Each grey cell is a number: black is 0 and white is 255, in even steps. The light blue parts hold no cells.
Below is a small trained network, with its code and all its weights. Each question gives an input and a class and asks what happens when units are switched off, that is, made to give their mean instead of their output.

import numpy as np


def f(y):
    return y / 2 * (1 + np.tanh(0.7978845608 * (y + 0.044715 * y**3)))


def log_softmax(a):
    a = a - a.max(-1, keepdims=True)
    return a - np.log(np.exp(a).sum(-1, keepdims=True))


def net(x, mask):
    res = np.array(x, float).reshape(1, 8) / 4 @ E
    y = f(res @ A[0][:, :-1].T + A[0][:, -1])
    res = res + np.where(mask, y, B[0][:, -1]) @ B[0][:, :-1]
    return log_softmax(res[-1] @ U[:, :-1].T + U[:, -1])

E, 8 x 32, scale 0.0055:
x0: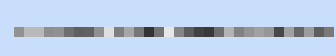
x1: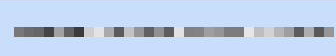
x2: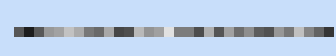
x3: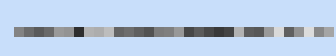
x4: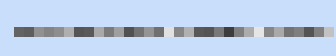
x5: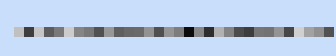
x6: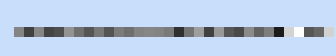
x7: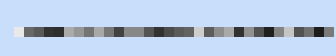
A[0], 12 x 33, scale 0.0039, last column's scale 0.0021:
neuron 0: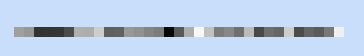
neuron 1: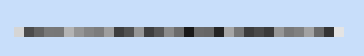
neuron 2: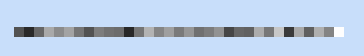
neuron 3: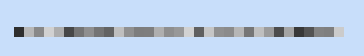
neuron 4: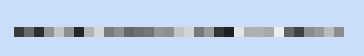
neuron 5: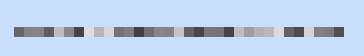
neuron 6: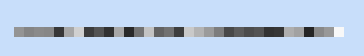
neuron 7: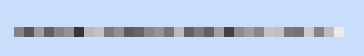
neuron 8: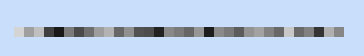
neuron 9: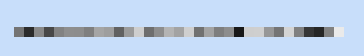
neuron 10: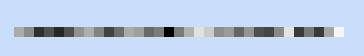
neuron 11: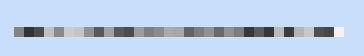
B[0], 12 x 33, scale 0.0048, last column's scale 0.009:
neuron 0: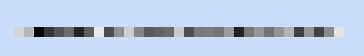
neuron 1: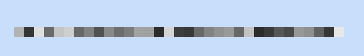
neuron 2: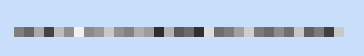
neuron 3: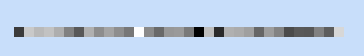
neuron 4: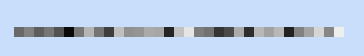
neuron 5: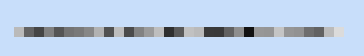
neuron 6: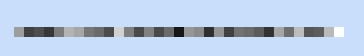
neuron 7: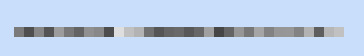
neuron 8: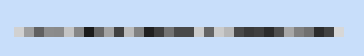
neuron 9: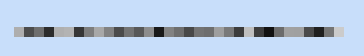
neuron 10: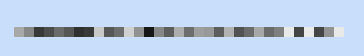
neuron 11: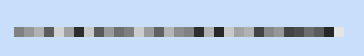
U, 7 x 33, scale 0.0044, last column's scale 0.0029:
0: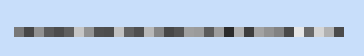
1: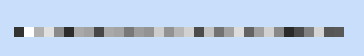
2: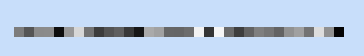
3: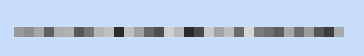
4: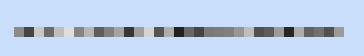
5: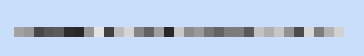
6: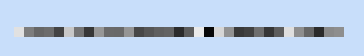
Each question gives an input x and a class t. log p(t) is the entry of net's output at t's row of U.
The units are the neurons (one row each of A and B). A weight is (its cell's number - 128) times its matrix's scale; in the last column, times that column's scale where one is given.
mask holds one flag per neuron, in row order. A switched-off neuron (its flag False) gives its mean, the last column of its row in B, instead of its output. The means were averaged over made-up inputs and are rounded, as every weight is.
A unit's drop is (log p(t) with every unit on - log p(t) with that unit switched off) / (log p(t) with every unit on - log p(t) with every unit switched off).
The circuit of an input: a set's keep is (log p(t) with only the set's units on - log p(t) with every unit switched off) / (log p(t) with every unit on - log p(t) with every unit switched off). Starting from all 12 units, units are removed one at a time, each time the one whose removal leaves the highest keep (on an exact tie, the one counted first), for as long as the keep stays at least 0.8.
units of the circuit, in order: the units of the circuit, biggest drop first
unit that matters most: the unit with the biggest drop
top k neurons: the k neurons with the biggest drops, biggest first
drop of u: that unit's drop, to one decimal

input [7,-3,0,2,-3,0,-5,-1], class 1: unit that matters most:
neuron 9
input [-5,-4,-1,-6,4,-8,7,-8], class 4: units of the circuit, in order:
neuron 3; neuron 6
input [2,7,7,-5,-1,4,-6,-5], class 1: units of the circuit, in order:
neuron 1; neuron 8; neuron 0
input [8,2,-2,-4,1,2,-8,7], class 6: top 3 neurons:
neuron 8; neuron 11; neuron 3
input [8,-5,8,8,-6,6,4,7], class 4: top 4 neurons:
neuron 1; neuron 10; neuron 0; neuron 11
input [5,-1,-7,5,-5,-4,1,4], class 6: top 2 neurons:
neuron 8; neuron 4
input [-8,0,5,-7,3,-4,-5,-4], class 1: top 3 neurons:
neuron 1; neuron 4; neuron 3
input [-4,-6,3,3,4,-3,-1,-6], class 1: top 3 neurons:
neuron 1; neuron 4; neuron 9
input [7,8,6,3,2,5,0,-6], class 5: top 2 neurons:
neuron 5; neuron 4
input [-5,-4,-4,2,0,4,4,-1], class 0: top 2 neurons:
neuron 8; neuron 9
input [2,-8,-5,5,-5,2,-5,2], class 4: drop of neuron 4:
-0.1
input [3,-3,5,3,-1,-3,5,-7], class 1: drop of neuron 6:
0.2
